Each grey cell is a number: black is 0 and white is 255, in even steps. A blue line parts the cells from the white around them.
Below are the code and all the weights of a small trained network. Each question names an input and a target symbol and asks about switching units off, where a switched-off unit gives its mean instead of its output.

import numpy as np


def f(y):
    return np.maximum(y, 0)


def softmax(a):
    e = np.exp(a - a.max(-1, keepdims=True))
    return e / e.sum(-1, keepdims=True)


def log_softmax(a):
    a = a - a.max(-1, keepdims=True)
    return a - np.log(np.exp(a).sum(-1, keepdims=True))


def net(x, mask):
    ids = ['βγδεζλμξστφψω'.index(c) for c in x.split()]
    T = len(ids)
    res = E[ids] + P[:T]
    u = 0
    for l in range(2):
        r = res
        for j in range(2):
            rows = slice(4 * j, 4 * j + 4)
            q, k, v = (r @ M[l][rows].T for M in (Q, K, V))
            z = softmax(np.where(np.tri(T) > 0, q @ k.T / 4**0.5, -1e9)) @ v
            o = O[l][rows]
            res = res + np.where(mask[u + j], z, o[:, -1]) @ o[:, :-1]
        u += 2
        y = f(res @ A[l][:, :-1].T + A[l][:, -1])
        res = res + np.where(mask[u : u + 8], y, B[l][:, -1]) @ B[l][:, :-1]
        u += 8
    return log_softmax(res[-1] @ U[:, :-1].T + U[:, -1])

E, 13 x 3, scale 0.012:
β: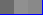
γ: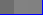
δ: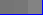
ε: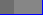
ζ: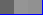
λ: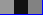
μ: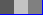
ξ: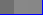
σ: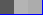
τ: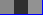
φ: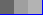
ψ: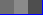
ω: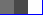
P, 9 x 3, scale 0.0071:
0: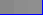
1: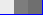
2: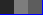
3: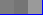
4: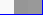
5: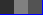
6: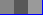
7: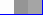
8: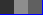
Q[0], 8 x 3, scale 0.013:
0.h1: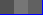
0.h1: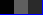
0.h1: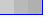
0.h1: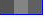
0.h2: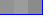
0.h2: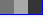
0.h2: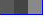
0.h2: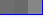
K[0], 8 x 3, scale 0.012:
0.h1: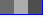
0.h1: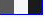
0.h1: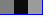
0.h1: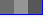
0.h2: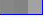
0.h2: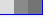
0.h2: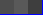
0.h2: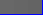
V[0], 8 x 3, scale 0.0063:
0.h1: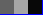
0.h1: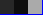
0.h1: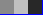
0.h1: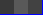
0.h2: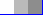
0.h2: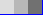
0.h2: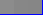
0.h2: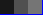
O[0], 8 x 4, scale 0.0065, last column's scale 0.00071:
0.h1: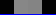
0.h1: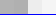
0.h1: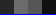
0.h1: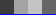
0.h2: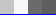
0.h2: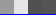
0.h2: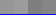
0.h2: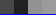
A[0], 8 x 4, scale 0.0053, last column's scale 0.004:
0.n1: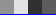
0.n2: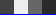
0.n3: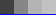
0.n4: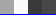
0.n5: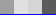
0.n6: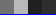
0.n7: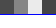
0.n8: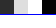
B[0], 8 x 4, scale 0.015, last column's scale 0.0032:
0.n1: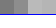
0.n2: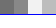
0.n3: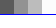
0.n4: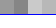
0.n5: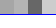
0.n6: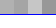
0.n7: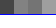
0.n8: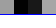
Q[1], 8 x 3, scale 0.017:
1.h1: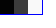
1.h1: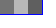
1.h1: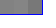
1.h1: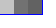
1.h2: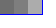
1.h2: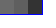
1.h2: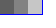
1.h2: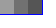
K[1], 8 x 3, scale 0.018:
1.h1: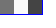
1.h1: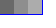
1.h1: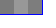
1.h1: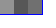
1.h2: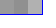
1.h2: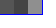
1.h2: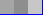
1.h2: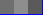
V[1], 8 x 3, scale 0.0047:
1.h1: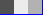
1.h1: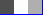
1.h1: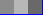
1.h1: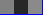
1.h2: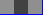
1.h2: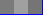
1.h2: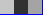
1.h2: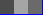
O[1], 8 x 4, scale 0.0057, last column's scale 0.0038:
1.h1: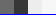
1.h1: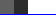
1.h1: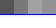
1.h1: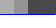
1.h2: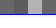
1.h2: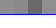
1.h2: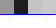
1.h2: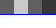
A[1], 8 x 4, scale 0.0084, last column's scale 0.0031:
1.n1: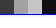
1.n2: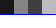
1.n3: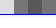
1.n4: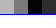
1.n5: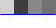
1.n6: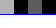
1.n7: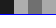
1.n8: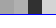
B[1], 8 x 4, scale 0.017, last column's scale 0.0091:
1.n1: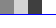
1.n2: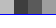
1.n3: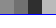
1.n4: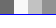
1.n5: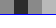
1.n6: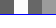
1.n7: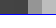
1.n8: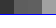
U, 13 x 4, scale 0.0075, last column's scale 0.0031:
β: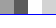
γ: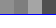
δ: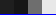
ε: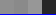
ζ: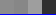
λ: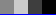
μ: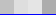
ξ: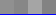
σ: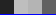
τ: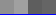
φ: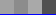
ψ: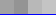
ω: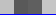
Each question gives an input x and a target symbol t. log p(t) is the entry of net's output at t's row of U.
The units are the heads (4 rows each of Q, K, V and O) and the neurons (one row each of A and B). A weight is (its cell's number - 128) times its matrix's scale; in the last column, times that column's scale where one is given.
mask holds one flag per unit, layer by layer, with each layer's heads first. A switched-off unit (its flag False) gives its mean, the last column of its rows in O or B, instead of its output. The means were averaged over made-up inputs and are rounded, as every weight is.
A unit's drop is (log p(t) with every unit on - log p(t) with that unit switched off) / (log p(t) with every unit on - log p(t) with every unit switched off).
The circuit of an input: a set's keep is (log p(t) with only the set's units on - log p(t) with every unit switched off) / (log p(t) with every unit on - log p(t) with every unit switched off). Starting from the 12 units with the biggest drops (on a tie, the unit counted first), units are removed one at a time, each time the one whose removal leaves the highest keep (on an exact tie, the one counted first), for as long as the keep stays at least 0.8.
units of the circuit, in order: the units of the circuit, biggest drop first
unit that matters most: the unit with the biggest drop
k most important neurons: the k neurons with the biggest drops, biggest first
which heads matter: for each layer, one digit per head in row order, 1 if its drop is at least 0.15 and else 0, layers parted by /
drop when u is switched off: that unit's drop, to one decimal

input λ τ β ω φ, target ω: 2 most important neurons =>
1.n3, 1.n5
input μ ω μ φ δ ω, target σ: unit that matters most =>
1.n6
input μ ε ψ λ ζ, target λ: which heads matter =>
01 / 10
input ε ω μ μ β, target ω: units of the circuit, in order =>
0.h1, 1.n3, 1.n5, 1.h1
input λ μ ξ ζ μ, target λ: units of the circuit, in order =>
1.h1, 0.n5, 0.h2
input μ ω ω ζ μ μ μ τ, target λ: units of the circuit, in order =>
0.h1, 1.h1, 1.n6, 1.n3
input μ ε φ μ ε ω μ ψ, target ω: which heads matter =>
10 / 10
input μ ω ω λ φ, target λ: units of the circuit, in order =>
1.h1, 0.n5, 1.n3, 0.h1
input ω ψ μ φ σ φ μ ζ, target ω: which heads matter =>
10 / 00
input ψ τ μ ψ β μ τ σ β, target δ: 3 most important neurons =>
1.n7, 1.n2, 0.n8
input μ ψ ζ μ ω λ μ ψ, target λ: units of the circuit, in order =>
1.h1, 0.h2
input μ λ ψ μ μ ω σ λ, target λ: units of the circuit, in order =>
1.h1, 1.n6, 0.n3
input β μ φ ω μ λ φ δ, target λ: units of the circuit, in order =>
1.h1, 0.n5, 1.n3, 0.h1
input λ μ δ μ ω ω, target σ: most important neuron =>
1.n1
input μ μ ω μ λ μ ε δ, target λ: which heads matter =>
10 / 10
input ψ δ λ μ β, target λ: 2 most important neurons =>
0.n5, 1.n3
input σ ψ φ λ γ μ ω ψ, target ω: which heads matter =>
11 / 01
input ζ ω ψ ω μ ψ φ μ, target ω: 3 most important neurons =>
1.n3, 0.n4, 1.n5
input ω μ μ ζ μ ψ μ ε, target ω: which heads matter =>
10 / 00
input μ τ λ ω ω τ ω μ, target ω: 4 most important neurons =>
1.n3, 0.n4, 1.n5, 1.n1
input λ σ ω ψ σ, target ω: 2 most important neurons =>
1.n3, 1.n1
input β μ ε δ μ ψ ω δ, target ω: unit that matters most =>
0.h1
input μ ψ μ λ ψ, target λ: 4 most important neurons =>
1.n3, 1.n4, 0.n2, 1.n8
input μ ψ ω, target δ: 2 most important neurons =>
1.n7, 0.n7
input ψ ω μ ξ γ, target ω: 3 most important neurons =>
1.n3, 1.n5, 0.n8
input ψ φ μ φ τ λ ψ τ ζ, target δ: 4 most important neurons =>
0.n8, 1.n7, 1.n2, 0.n4
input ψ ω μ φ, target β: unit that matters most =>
0.h1
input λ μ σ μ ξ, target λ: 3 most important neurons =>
1.n3, 0.n5, 1.n4
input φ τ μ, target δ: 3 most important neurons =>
0.n8, 1.n7, 1.n2
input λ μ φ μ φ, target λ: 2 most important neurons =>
0.n5, 1.n3
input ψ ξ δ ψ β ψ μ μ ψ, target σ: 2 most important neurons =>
1.n1, 0.n2
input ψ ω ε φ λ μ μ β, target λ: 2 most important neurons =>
1.n4, 1.n3
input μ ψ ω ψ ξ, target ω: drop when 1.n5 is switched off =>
0.2
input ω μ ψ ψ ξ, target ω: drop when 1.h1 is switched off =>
0.1
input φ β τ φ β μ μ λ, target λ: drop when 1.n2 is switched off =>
0.0
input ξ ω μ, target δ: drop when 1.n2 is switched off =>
0.2
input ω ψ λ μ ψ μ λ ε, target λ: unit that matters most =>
1.h1
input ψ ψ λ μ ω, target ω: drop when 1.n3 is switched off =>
0.3
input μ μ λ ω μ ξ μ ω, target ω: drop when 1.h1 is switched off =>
0.2
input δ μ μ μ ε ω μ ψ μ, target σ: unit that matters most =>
0.h2
